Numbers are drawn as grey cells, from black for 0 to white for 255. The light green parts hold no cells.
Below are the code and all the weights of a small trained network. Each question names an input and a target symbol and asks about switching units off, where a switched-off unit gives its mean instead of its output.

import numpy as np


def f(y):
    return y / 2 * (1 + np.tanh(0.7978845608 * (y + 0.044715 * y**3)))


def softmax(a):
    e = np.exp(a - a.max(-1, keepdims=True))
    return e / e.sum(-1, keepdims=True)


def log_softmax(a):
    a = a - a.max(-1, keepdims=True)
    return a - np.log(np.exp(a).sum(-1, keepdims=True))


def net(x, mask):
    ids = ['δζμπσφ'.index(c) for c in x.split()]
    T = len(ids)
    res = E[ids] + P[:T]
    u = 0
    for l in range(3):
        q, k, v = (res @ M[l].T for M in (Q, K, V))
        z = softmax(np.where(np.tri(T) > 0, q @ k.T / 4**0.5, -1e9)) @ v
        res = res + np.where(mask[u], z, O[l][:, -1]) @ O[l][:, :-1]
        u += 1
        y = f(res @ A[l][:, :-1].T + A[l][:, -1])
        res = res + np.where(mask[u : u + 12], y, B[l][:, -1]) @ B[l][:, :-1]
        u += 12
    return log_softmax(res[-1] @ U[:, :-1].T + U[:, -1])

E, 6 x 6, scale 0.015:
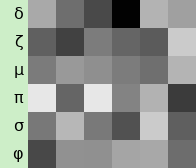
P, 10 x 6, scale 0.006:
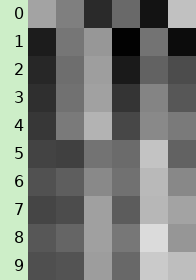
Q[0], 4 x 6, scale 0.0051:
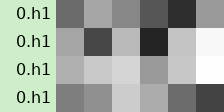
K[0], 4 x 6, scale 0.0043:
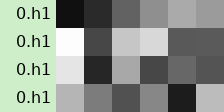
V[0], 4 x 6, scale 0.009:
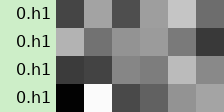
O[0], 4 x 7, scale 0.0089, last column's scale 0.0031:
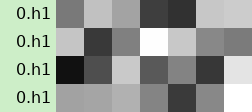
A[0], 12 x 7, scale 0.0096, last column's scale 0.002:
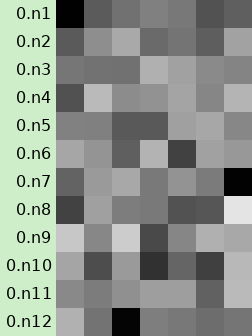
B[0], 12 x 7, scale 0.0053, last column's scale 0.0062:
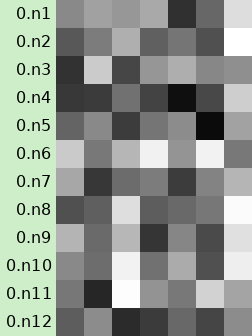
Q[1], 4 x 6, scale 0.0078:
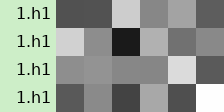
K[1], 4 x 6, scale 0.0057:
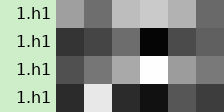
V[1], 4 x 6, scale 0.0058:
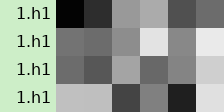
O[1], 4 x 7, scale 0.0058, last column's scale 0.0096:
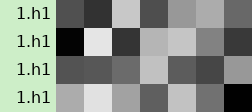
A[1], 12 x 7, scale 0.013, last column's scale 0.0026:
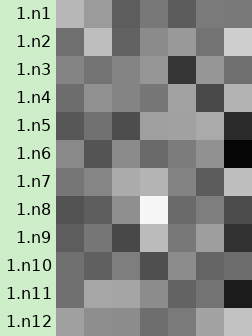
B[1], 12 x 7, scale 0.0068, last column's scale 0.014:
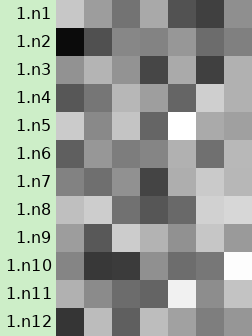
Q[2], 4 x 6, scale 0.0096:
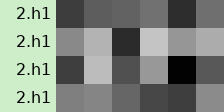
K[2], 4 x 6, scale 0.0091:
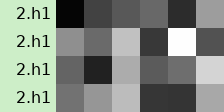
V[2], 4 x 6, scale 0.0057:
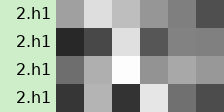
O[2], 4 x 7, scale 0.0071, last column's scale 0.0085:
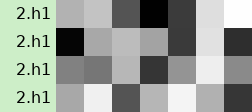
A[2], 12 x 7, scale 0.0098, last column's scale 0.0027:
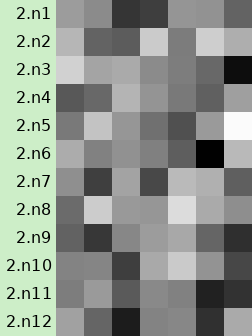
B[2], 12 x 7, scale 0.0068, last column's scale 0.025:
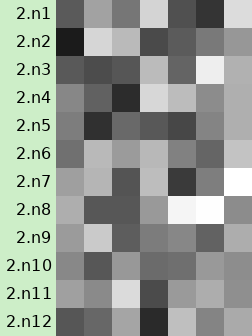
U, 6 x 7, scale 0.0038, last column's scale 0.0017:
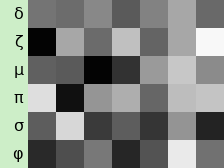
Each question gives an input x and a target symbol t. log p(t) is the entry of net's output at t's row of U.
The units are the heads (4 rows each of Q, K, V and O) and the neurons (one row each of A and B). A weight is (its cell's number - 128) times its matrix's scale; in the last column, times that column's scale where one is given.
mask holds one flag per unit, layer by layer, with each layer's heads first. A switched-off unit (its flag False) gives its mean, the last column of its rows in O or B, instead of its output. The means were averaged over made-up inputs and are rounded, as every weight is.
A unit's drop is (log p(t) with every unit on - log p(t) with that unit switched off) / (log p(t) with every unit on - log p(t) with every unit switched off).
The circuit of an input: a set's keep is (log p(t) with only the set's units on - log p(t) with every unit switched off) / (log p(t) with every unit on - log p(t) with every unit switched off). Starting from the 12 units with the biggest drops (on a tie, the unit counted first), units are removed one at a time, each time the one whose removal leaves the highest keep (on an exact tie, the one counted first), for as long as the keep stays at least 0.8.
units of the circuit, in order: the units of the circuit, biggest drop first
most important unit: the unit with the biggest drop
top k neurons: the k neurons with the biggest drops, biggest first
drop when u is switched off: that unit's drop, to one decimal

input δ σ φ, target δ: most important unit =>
2.h1
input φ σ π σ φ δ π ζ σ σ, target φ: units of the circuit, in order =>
[1.h1; 2.h1; 2.n1]
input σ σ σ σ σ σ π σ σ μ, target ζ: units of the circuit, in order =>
[2.h1; 1.n8]
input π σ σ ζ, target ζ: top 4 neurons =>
[0.n12; 0.n11; 1.n11; 2.n5]
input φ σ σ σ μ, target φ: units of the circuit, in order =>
[2.h1; 0.h1; 1.h1]
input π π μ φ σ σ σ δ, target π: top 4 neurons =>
[1.n5; 1.n9; 0.n11; 2.n7]
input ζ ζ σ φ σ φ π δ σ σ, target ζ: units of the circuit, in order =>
[2.h1; 1.n11]
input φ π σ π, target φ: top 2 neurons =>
[1.n8; 2.n2]
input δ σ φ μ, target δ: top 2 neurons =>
[2.n12; 2.n11]
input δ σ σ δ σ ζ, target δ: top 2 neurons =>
[1.n3; 2.n12]
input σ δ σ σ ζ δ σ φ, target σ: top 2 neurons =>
[1.n11; 1.n1]
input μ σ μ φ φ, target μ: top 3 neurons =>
[1.n11; 2.n8; 0.n6]
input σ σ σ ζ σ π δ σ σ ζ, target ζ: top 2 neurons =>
[1.n11; 1.n5]
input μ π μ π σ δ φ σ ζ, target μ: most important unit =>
2.n8
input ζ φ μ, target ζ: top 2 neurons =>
[1.n8; 2.n4]
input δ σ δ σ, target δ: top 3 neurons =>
[2.n12; 2.n11; 2.n6]
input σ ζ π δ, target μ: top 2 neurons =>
[1.n5; 2.n12]
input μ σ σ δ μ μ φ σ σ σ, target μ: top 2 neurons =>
[0.n6; 2.n8]
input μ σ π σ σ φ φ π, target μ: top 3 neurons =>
[2.n8; 2.n2; 0.n6]
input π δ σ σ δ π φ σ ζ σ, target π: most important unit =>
1.n5
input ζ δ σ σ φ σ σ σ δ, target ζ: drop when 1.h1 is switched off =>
0.2
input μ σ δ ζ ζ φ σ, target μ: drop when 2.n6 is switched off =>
0.1
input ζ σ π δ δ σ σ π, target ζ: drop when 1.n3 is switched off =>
0.0
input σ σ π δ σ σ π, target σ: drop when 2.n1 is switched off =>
0.2
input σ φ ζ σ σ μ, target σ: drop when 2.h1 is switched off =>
0.6
